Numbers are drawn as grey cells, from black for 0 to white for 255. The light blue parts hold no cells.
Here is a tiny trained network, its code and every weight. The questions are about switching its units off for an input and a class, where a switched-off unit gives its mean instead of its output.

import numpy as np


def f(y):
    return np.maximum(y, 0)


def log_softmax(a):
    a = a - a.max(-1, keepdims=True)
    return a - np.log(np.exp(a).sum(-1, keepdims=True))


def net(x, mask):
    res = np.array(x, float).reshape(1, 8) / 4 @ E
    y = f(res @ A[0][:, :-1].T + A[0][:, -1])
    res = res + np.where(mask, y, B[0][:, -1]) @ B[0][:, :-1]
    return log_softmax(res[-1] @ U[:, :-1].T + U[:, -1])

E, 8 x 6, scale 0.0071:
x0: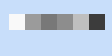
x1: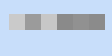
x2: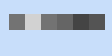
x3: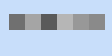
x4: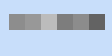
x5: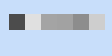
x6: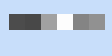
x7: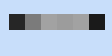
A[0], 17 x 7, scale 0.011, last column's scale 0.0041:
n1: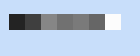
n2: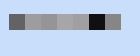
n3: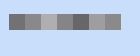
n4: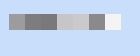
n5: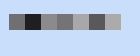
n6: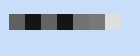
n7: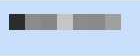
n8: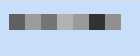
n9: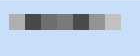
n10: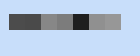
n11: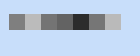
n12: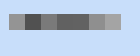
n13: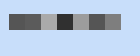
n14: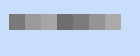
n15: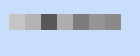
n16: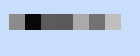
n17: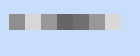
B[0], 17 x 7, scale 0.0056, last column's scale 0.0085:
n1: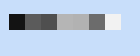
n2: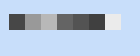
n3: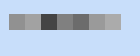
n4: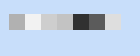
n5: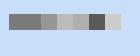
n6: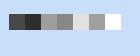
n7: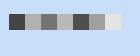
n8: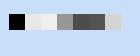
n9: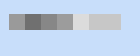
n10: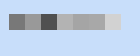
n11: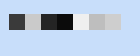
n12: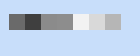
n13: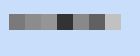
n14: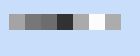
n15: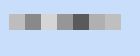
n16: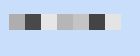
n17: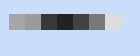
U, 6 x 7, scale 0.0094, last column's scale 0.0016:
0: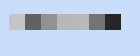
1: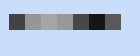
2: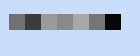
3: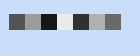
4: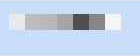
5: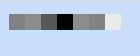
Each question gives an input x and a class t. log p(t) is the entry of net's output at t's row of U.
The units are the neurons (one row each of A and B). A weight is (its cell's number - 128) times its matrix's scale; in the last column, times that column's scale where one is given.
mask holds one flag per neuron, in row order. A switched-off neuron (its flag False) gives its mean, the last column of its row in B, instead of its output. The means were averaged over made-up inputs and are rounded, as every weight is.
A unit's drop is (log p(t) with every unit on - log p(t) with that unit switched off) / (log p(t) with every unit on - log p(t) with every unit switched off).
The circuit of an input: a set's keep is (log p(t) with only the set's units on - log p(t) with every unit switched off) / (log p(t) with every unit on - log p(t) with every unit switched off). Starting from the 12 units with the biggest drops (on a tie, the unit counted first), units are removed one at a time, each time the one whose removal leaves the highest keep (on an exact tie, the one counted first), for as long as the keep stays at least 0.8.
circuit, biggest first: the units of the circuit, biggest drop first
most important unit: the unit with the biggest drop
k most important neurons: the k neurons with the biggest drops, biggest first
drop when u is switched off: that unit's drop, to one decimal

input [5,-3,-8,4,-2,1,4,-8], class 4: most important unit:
n4
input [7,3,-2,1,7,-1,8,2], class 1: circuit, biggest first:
[n2 n8]
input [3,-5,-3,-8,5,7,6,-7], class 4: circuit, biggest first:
[n1 n6]
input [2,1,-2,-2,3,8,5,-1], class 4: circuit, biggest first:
[n1 n4]
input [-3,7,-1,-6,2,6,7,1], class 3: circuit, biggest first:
[n7 n16 n3]
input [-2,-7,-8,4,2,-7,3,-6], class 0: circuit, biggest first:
[n16 n9]
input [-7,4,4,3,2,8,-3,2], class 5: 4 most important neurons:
[n11 n17 n14 n4]
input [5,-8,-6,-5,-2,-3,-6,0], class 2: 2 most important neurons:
[n6 n4]
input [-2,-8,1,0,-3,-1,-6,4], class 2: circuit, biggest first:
[n6 n17]
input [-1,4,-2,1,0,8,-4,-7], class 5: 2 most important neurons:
[n17 n11]
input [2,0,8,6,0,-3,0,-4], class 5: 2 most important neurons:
[n11 n4]
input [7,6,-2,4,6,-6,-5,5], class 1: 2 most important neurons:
[n2 n8]
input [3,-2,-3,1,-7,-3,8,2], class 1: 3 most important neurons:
[n4 n8 n16]
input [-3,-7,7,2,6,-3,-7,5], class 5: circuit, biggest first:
[n11]
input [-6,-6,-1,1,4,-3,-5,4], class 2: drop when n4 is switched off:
0.1
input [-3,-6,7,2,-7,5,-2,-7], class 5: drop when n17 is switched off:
0.1
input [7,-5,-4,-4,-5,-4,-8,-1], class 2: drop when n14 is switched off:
0.0
